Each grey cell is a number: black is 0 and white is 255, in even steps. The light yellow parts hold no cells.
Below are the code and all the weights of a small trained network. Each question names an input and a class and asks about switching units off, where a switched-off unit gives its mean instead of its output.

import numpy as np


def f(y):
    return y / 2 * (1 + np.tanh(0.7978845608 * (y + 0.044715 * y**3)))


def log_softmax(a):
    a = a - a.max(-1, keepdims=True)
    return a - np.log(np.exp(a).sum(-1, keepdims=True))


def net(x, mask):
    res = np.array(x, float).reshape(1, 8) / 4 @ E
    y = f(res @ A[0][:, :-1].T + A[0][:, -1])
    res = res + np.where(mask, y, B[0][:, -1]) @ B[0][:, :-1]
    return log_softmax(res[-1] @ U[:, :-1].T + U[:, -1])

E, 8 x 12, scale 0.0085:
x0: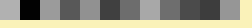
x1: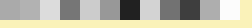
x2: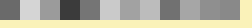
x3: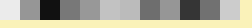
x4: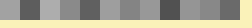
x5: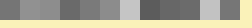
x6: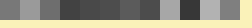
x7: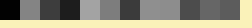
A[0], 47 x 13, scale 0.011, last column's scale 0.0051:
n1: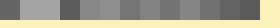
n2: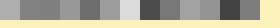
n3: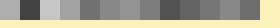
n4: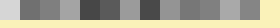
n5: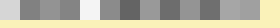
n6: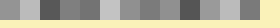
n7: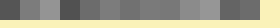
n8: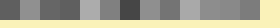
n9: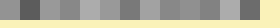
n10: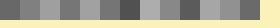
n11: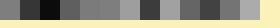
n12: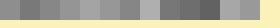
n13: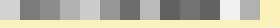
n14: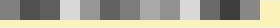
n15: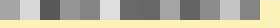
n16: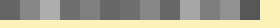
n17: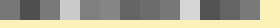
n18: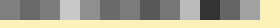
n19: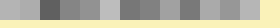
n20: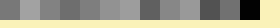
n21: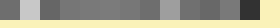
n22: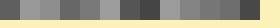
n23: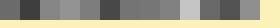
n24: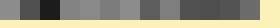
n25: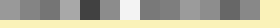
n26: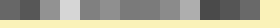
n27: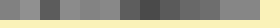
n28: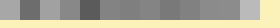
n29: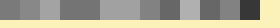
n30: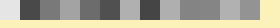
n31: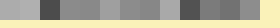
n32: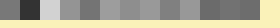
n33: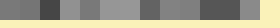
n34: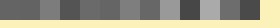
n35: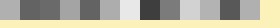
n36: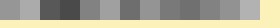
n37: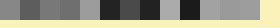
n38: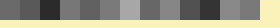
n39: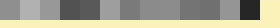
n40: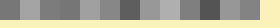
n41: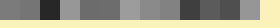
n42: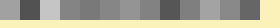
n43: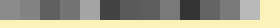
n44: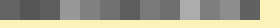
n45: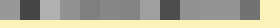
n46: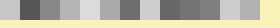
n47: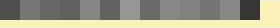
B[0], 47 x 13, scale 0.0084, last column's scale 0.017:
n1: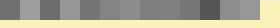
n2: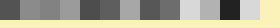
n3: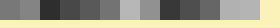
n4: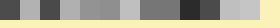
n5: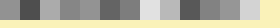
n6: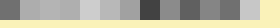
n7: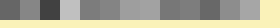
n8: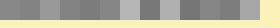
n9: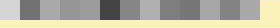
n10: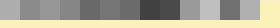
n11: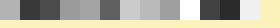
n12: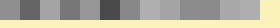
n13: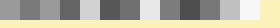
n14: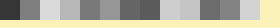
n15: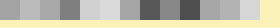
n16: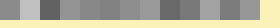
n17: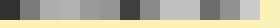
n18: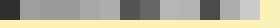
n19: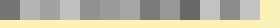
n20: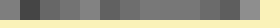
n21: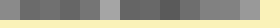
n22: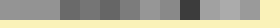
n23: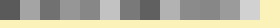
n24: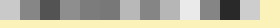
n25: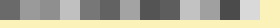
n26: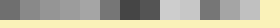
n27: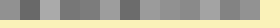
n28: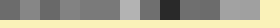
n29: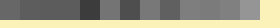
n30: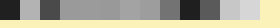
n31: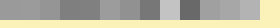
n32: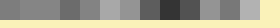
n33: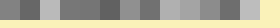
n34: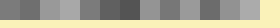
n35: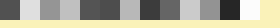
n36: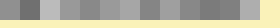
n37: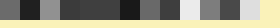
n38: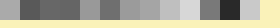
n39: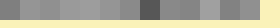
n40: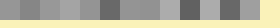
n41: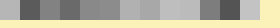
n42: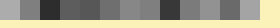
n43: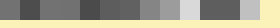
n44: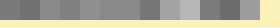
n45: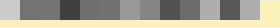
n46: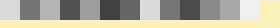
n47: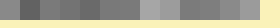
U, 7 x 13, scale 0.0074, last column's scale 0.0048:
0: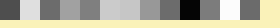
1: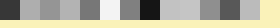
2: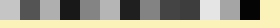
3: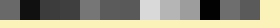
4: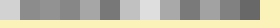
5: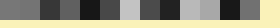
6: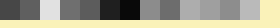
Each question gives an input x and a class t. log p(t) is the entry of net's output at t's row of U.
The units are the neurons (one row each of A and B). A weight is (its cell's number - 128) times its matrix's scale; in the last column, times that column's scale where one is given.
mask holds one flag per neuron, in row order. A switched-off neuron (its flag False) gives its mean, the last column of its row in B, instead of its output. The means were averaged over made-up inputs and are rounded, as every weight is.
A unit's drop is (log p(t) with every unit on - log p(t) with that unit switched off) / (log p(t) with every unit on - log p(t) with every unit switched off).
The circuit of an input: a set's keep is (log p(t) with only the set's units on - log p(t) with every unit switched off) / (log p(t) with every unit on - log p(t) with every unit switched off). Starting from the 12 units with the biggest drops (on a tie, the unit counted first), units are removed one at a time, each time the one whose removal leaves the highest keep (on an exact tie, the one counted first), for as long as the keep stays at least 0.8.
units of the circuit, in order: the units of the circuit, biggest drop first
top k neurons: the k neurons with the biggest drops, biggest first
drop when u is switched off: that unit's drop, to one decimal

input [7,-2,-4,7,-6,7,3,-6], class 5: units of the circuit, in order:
[n37]
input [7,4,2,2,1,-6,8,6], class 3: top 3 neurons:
[n35 n43 n25]
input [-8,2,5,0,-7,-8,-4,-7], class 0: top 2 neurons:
[n11 n15]
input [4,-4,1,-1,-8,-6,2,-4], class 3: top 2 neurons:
[n35 n15]
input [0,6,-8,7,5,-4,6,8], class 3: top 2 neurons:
[n37 n43]
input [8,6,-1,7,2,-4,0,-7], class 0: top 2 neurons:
[n30 n4]
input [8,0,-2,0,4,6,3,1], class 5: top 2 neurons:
[n13 n5]
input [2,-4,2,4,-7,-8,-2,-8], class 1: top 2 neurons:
[n18 n14]
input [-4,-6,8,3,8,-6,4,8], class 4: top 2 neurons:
[n37 n35]
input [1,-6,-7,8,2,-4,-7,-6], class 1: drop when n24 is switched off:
0.0
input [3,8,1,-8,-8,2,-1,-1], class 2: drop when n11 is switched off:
0.1
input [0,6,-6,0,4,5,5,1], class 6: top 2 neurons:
[n37 n43]
